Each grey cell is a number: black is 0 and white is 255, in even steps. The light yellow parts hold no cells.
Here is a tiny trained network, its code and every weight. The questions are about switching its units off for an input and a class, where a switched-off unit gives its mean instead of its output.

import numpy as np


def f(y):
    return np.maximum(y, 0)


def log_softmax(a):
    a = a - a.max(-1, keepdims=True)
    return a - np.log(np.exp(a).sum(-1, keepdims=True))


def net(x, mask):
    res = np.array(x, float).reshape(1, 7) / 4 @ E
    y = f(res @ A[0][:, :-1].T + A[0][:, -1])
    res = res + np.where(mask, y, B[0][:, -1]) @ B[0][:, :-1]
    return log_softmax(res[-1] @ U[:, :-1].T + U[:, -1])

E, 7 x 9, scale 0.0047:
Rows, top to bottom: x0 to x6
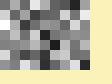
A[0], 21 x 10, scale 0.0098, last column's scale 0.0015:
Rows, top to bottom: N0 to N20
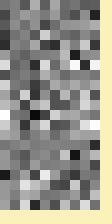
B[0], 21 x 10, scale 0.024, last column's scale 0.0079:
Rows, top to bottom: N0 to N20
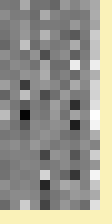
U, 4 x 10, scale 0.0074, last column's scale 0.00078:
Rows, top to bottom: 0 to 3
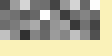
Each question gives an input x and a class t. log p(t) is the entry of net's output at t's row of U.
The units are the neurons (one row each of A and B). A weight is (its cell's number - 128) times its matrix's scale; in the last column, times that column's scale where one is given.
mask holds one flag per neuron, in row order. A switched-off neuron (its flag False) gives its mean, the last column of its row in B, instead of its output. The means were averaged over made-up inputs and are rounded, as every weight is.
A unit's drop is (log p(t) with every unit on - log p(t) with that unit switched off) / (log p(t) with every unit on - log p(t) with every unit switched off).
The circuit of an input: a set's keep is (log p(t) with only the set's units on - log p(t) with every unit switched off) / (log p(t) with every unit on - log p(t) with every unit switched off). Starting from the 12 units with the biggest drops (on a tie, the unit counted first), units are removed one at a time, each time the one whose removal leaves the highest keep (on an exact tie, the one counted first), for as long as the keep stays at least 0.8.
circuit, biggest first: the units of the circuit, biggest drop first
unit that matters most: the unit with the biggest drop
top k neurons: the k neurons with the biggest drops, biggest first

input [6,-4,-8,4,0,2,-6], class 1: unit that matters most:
N17
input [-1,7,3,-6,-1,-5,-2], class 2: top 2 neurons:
(N20 N9)
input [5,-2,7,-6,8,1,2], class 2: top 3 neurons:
(N11 N12 N8)
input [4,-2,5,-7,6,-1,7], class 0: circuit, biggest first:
(N11 N6)
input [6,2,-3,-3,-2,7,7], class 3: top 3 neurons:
(N17 N12 N20)
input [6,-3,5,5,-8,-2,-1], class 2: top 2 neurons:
(N11 N6)
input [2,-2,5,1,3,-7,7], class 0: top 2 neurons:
(N11 N8)
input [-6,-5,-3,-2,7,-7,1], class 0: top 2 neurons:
(N18 N12)
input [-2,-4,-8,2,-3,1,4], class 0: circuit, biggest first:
(N12 N10)
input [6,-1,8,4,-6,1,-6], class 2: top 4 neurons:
(N12 N6 N10 N17)
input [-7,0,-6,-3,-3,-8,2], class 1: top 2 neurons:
(N17 N3)
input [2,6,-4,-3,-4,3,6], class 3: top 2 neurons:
(N11 N4)
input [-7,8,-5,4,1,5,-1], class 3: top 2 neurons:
(N11 N8)
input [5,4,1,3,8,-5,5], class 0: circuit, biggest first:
(N4)
